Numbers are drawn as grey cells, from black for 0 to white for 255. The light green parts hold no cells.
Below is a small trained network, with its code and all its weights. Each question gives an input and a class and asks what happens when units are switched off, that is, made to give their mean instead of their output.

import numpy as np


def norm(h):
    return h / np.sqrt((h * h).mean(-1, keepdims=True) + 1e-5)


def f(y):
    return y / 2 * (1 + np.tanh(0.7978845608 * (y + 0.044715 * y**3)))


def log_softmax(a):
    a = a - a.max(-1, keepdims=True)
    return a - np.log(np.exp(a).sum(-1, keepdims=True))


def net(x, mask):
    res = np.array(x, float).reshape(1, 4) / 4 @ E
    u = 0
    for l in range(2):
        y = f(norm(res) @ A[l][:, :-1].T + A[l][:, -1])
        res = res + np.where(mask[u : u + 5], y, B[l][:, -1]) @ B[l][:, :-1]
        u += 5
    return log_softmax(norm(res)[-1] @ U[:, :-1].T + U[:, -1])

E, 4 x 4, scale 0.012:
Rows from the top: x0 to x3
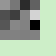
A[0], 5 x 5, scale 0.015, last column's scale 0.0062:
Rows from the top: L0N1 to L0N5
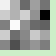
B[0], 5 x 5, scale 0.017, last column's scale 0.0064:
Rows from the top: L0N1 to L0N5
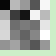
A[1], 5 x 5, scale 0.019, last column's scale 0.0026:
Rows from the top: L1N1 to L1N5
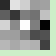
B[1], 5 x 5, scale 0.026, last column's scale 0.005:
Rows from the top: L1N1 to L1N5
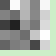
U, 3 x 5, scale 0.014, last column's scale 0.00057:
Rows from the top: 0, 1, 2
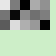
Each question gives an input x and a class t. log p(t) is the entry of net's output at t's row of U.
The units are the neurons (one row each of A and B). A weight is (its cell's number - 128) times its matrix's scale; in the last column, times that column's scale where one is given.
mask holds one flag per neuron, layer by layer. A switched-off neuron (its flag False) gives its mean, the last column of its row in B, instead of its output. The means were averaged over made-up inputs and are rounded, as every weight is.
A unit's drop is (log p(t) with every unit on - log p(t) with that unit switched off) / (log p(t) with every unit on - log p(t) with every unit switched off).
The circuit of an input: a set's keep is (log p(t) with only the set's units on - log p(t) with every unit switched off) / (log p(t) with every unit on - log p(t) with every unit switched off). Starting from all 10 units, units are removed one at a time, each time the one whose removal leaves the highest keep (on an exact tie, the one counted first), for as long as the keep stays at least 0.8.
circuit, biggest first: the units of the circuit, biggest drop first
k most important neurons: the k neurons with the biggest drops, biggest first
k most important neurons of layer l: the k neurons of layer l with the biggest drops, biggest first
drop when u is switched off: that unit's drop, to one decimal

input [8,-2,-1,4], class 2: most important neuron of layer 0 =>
(L0N1)
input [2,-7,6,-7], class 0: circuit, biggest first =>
(L1N4; L1N1)
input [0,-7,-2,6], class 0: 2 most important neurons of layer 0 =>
(L0N3; L0N2)
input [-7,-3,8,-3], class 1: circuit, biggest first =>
(L0N1; L1N3)
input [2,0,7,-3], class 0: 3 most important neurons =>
(L0N1; L1N1; L1N3)
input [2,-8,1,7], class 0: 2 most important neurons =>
(L0N3; L1N1)
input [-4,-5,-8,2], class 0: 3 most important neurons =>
(L0N2; L0N4; L1N1)
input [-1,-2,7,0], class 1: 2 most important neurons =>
(L0N1; L0N2)
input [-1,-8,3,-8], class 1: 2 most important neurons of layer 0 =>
(L0N3; L0N2)
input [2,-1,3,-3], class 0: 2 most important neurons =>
(L0N1; L1N1)
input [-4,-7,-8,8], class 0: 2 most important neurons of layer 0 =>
(L0N2; L0N4)
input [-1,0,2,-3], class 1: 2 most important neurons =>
(L0N1; L1N3)
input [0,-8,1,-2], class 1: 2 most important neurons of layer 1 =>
(L1N3; L1N1)
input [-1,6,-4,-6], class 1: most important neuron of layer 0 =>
(L0N2)
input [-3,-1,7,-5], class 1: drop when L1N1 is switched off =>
0.1
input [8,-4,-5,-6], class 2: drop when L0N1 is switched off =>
1.2
